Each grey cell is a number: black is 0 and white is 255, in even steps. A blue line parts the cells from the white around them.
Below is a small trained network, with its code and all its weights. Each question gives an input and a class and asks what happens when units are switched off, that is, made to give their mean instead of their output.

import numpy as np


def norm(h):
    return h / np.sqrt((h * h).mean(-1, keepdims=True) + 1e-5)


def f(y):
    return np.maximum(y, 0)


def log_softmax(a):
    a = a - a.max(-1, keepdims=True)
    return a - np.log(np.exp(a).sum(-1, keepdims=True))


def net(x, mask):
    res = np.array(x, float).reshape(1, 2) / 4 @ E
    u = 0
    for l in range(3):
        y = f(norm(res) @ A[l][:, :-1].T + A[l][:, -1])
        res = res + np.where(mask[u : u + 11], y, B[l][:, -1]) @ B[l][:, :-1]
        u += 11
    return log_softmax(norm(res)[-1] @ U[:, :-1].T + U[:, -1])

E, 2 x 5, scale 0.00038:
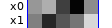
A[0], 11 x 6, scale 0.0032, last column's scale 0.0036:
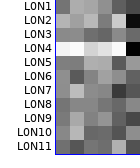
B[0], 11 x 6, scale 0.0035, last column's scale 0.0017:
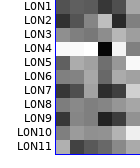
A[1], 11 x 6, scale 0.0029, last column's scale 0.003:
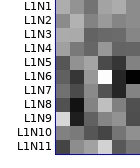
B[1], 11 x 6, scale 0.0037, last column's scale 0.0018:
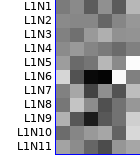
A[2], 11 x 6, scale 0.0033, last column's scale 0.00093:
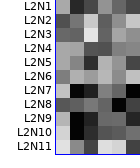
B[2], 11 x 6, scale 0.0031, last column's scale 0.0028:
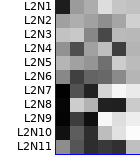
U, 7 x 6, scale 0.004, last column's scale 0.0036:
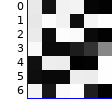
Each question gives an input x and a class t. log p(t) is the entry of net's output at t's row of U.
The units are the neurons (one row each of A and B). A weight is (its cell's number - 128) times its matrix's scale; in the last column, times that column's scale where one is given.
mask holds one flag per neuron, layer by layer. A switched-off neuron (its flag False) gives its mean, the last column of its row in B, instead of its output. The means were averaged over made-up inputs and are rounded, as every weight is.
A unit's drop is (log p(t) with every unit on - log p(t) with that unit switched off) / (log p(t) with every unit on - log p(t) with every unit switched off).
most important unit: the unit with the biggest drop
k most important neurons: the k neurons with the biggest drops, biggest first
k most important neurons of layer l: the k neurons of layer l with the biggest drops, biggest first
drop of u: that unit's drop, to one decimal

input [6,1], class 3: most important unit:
L0N7
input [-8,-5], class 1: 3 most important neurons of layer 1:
L1N9, L1N1, L1N11
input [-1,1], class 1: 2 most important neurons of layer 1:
L1N9, L1N5
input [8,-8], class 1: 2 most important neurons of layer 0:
L0N10, L0N1
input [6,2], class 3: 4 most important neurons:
L0N7, L1N9, L0N11, L2N11
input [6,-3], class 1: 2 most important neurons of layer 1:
L1N9, L1N5
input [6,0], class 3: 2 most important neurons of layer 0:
L0N7, L0N5
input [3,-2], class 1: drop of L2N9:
0.1
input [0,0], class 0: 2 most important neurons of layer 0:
L0N7, L0N11
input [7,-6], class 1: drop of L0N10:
0.9
